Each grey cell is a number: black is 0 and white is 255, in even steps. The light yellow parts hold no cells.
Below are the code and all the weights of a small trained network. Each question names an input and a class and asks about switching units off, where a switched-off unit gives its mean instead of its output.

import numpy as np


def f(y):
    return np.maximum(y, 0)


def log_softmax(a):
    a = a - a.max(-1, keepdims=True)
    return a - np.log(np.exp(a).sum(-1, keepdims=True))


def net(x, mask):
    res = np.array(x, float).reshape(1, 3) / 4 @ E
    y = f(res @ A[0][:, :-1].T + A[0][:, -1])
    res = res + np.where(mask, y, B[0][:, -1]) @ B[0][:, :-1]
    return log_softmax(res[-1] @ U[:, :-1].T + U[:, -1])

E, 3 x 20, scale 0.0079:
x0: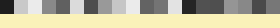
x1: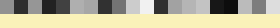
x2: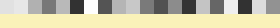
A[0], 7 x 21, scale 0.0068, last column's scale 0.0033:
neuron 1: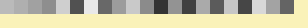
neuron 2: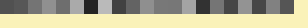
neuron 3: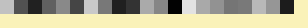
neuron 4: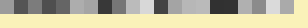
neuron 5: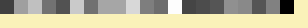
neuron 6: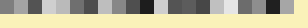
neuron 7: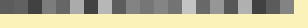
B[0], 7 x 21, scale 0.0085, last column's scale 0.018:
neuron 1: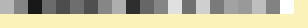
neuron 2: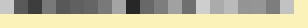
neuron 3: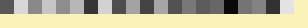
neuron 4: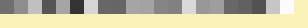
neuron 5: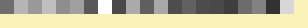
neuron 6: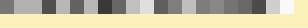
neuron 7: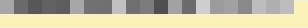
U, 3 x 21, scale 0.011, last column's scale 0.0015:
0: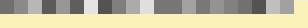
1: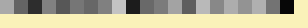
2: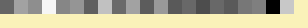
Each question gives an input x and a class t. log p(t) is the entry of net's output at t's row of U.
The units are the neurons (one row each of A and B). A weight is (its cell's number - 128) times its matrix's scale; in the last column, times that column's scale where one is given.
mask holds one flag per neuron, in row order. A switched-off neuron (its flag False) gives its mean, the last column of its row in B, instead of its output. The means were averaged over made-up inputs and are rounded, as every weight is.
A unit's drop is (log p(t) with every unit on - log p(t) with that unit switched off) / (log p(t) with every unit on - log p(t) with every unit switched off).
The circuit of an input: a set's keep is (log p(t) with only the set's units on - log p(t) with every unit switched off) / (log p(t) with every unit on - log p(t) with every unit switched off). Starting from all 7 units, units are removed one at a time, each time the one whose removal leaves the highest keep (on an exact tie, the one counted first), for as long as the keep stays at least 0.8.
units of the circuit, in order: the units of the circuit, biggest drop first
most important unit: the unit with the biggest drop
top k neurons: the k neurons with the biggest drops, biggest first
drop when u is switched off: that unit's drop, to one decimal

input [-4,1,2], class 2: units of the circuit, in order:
[neuron 3]
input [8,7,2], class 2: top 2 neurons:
[neuron 5; neuron 6]
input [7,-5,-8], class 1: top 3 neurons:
[neuron 2; neuron 7; neuron 3]
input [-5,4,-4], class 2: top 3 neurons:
[neuron 3; neuron 6; neuron 1]
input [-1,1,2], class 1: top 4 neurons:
[neuron 6; neuron 5; neuron 4; neuron 3]
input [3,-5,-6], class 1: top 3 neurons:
[neuron 2; neuron 4; neuron 7]
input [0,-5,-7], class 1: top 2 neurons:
[neuron 2; neuron 4]
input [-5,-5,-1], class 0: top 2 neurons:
[neuron 6; neuron 5]
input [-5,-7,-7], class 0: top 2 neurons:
[neuron 6; neuron 1]
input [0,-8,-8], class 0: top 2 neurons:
[neuron 6; neuron 1]
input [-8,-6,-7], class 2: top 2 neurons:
[neuron 3; neuron 1]
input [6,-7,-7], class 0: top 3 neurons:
[neuron 6; neuron 1; neuron 3]
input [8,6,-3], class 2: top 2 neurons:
[neuron 5; neuron 6]
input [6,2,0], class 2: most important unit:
neuron 5
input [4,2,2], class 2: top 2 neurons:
[neuron 6; neuron 5]
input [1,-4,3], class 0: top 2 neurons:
[neuron 6; neuron 2]
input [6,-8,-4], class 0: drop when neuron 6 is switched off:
1.6
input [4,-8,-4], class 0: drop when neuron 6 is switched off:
1.1
